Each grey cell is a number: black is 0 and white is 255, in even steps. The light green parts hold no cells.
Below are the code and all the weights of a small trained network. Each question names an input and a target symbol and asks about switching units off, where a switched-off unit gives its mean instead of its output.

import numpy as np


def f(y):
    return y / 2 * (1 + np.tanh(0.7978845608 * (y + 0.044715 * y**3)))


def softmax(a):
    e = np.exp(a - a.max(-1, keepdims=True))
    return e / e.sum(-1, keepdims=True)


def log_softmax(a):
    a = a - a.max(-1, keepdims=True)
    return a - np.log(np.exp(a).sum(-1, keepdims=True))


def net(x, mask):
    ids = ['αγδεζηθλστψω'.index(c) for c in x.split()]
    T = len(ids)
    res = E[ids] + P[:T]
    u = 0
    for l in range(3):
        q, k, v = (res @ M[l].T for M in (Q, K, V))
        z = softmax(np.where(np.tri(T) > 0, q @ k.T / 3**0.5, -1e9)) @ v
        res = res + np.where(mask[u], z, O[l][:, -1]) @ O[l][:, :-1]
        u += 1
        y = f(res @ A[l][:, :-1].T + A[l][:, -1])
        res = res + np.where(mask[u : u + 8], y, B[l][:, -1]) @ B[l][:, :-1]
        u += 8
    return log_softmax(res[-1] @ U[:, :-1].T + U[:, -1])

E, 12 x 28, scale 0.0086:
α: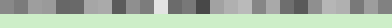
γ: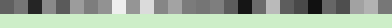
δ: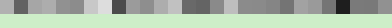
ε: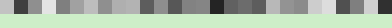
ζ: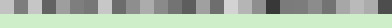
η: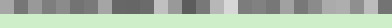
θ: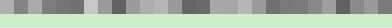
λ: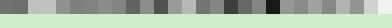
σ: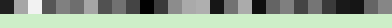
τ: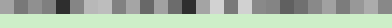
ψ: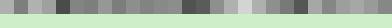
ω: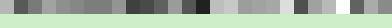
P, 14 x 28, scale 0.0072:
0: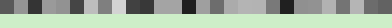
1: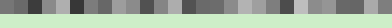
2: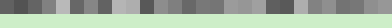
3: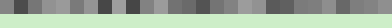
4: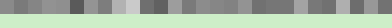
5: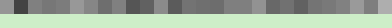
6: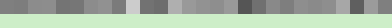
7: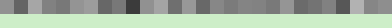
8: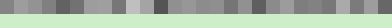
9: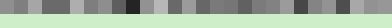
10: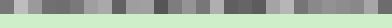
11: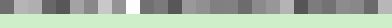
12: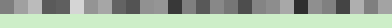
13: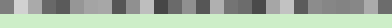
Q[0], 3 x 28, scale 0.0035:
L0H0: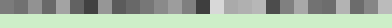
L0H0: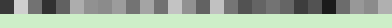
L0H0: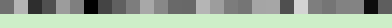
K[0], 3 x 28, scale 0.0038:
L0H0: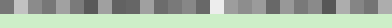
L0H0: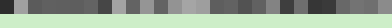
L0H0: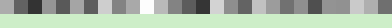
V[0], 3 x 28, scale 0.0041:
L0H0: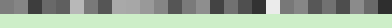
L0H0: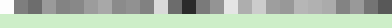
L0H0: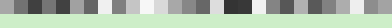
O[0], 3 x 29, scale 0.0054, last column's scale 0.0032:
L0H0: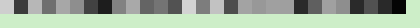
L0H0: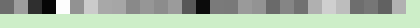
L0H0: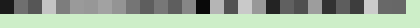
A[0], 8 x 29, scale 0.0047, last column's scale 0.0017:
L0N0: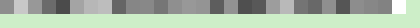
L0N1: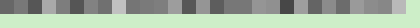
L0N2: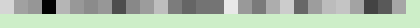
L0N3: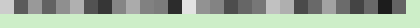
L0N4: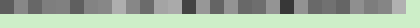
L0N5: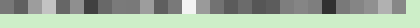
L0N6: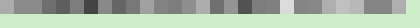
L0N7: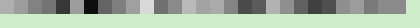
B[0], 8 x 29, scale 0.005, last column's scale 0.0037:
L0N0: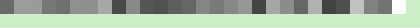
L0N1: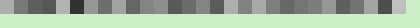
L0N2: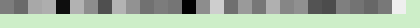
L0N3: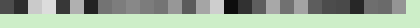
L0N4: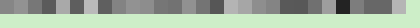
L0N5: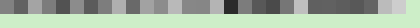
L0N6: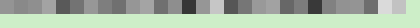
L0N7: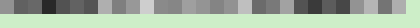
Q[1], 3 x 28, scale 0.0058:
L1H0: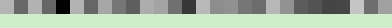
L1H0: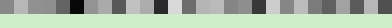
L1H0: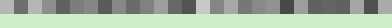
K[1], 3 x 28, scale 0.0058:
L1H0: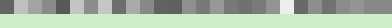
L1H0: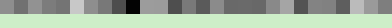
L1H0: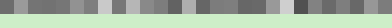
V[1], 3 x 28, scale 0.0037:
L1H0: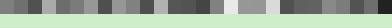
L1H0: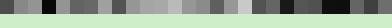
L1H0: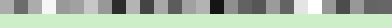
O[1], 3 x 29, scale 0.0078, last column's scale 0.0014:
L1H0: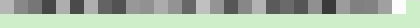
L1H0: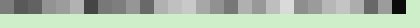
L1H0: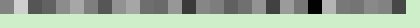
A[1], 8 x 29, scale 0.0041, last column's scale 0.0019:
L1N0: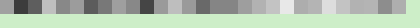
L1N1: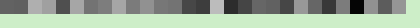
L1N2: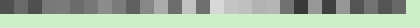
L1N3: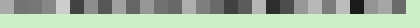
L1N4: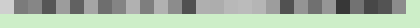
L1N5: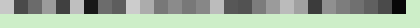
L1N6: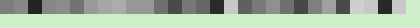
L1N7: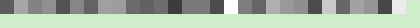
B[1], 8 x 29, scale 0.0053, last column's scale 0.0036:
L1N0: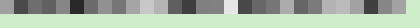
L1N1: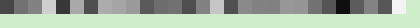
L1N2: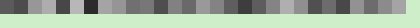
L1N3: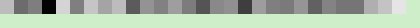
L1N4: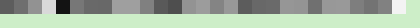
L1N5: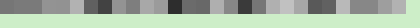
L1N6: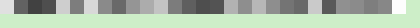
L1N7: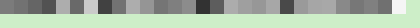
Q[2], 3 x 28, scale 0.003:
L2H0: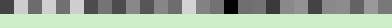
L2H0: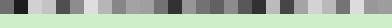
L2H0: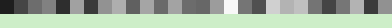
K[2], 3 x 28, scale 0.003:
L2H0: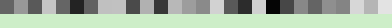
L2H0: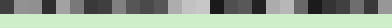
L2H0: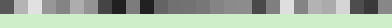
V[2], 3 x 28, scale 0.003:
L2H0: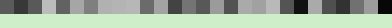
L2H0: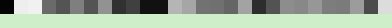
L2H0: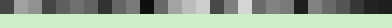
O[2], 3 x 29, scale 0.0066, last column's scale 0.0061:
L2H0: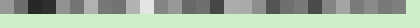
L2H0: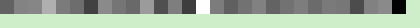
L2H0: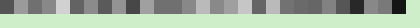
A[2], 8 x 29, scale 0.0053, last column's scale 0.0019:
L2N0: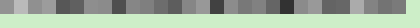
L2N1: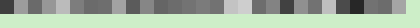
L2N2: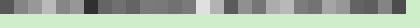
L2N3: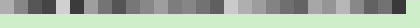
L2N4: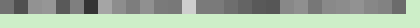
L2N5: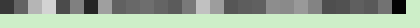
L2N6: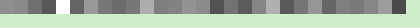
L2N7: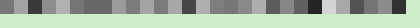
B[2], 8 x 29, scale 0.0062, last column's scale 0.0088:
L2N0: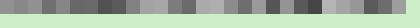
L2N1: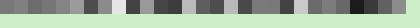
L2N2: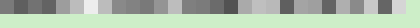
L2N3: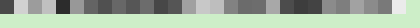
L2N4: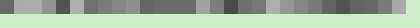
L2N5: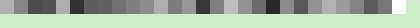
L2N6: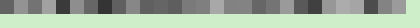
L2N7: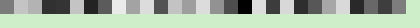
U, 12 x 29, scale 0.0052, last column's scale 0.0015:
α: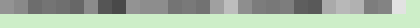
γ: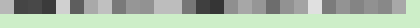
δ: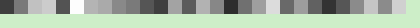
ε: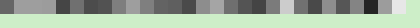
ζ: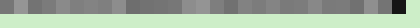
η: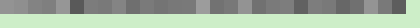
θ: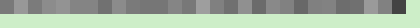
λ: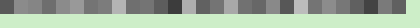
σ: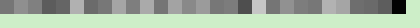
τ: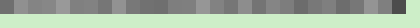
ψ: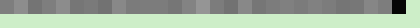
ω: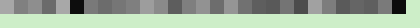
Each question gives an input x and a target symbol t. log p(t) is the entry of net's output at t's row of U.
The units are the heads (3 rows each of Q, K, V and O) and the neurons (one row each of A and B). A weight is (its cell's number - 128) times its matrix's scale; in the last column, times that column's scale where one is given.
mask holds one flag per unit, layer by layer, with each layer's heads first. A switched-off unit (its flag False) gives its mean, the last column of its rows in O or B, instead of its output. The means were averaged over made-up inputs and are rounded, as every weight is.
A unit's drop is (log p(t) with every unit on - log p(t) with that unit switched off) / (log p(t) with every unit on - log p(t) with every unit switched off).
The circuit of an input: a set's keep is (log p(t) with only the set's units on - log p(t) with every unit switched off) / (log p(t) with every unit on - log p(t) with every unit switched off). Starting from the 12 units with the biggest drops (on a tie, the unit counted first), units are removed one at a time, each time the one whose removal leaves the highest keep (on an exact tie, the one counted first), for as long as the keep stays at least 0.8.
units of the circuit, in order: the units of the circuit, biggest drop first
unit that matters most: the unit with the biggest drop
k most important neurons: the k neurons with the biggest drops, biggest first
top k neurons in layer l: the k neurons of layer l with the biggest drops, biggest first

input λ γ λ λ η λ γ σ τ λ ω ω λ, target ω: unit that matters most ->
L2N5
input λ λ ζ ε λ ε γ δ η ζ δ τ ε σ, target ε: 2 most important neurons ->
L2N5, L0N5
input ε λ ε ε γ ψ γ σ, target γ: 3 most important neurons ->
L2N5, L2N2, L2N3
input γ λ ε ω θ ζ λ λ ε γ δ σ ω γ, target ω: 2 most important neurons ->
L2N5, L0N2
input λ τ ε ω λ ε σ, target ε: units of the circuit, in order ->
L0H0, L2N2
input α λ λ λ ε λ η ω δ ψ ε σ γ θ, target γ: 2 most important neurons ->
L2N2, L2N5
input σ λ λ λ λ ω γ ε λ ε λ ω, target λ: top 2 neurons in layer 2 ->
L2N1, L2N5
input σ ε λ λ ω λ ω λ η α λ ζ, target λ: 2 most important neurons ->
L2N1, L1N7
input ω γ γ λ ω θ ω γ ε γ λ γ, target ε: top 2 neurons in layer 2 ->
L2N5, L2N4
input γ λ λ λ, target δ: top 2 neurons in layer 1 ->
L1N3, L1N2
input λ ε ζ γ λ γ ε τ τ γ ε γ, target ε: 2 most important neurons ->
L0N3, L1N1
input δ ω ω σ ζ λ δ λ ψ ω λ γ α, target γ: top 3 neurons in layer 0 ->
L0N7, L0N2, L0N0
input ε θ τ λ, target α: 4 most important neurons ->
L0N2, L2N6, L2N3, L1N3
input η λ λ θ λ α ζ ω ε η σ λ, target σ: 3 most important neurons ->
L2N5, L2N2, L0N0
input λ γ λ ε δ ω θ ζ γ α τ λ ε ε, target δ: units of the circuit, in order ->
L2N5
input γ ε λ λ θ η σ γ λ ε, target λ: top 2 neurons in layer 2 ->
L2N5, L2N1
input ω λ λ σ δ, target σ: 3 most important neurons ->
L2N7, L0N0, L2N2
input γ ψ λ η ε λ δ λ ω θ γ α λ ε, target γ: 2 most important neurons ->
L0N3, L2N3
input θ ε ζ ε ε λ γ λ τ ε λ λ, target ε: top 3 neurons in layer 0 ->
L0N5, L0N1, L0N4
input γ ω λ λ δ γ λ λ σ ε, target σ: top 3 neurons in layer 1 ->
L1N0, L1N6, L1N3
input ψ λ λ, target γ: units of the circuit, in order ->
L2N3
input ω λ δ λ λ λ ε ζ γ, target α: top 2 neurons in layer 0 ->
L0N2, L0N3
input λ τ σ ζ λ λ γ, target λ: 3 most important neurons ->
L2N1, L0N4, L1N7
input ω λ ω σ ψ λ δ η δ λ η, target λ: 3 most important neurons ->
L2N1, L1N7, L0N7
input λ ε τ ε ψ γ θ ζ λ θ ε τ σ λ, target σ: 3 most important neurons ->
L2N5, L2N2, L2N7
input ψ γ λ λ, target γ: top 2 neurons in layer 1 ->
L1N6, L1N7
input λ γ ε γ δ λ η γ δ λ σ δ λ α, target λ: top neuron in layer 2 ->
L2N1
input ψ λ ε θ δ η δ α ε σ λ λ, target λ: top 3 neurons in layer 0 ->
L0N7, L0N0, L0N4
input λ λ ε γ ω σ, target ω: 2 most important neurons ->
L2N5, L0N5
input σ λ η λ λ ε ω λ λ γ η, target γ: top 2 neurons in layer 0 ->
L0N7, L0N0
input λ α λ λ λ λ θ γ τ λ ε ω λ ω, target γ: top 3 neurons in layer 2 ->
L2N3, L2N4, L2N6
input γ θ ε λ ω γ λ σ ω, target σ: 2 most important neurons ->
L2N7, L0N0
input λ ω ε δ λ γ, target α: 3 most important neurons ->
L1N6, L2N3, L0N2
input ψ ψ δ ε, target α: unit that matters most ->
L2N3
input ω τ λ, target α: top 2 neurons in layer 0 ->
L0N2, L0N1
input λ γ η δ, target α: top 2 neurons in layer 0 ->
L0N5, L0N2
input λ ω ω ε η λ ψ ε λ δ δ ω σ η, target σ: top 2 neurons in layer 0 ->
L0N0, L0N3
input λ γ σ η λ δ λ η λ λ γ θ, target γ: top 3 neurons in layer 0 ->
L0N7, L0N0, L0N5
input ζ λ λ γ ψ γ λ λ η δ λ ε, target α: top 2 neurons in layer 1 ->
L1N6, L1N7
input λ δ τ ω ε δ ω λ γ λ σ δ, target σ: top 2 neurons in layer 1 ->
L1N0, L1N6
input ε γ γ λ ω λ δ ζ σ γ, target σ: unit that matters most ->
L0H0
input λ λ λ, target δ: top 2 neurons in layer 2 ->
L2N5, L2N4
